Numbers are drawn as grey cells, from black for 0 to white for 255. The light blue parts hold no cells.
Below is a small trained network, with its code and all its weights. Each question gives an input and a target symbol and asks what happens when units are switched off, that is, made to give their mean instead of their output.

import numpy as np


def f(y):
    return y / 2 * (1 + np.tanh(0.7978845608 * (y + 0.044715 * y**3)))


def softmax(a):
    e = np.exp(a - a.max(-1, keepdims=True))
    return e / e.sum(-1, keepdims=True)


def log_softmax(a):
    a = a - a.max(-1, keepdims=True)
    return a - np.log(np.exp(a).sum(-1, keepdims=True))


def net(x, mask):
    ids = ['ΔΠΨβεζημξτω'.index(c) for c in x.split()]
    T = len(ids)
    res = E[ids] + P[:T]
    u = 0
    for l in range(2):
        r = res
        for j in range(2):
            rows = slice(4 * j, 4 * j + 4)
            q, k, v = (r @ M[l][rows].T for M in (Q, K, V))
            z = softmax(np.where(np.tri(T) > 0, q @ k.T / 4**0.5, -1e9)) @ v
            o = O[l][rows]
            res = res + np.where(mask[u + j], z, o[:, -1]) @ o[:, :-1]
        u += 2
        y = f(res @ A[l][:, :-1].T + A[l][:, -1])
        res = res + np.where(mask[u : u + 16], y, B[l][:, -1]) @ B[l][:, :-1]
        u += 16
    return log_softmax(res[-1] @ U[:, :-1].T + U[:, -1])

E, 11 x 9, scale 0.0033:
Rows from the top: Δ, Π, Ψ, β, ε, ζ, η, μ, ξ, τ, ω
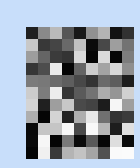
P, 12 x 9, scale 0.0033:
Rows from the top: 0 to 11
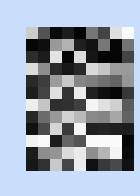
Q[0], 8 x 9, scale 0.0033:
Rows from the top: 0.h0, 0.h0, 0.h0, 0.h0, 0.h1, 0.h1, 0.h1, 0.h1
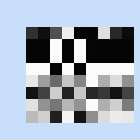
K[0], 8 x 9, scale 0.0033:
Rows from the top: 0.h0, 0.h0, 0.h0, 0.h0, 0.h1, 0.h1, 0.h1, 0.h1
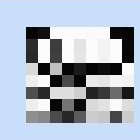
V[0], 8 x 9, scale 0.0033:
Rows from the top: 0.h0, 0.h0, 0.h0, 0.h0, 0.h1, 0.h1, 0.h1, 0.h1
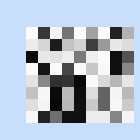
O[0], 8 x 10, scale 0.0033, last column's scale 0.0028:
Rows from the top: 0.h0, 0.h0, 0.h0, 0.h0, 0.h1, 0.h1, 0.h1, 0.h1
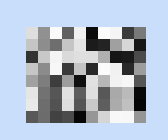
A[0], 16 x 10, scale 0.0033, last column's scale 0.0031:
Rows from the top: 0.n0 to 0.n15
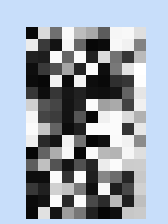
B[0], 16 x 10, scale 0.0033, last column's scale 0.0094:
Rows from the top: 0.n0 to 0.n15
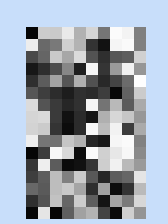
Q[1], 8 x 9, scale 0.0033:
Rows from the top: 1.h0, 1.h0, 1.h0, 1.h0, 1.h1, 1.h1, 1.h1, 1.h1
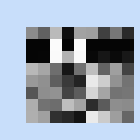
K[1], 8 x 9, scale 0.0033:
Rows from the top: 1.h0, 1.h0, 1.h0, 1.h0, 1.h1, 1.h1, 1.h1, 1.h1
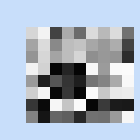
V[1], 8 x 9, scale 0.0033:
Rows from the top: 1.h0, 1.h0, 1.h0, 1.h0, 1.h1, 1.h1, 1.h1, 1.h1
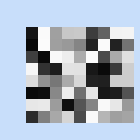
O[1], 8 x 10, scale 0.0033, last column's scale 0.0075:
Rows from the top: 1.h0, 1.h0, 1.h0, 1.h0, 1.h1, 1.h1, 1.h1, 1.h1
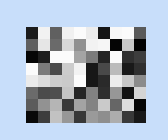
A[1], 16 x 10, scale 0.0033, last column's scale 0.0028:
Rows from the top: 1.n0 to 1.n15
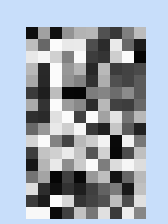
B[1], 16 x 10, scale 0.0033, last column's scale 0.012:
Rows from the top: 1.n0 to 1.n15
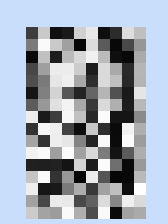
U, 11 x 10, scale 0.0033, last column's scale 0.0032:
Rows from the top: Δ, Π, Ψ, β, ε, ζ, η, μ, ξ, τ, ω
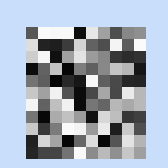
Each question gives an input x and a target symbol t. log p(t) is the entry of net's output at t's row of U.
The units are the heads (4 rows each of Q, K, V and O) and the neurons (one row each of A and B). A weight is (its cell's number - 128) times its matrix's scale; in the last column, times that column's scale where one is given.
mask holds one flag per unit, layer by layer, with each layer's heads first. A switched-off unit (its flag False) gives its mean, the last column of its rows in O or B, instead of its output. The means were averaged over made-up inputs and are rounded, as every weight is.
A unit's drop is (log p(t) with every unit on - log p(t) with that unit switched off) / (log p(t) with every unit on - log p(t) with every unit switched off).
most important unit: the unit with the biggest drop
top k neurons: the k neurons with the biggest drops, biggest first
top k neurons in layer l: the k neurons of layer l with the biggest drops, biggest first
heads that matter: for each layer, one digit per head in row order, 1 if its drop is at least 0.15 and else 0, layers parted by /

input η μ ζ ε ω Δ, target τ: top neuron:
[0.n0]
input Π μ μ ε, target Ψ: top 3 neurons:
[1.n2 0.n9 0.n1]
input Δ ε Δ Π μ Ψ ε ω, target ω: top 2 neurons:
[1.n11 0.n0]
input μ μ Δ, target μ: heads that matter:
00 / 01
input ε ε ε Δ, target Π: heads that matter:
11 / 10
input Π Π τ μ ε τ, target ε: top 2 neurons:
[0.n5 0.n15]
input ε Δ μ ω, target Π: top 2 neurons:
[0.n3 0.n1]
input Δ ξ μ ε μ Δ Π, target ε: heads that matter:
10 / 01
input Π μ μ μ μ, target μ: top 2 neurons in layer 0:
[0.n15 0.n6]
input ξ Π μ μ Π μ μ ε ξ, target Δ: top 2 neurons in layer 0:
[0.n6 0.n13]
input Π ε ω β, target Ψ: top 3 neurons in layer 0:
[0.n9 0.n1 0.n7]
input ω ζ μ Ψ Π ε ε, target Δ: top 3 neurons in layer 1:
[1.n1 1.n8 1.n2]
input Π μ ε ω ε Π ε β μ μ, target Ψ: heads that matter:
11 / 11
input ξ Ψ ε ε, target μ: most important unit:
0.h1
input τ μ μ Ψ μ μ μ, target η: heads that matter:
11 / 11
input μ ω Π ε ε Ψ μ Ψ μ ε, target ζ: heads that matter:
11 / 01
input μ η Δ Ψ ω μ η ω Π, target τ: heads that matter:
00 / 10
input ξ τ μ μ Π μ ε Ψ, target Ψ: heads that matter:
01 / 11
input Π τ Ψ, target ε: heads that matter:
10 / 01
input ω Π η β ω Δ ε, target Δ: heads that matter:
11 / 11
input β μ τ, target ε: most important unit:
1.h1
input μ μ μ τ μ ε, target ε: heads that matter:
10 / 11
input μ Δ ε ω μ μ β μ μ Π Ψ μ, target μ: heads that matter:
01 / 01
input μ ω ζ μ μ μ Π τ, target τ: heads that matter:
00 / 01
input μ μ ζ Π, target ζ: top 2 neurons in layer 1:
[1.n9 1.n15]
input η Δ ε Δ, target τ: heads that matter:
11 / 11
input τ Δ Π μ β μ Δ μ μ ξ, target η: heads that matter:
11 / 10
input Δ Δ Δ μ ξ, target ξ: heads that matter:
01 / 10
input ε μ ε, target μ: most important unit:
0.n5
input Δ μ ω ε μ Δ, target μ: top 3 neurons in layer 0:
[0.n5 0.n4 0.n13]
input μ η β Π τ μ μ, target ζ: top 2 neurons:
[0.n7 1.n9]
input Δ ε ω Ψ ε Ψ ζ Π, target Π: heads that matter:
01 / 01
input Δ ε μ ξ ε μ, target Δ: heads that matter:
11 / 10
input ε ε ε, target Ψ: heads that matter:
11 / 11
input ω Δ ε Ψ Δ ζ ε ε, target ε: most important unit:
1.h1
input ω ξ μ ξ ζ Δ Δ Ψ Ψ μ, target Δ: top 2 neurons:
[1.n1 1.n8]
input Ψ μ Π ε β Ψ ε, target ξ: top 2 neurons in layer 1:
[1.n9 1.n15]
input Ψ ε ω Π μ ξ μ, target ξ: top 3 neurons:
[0.n7 1.n9 1.n15]
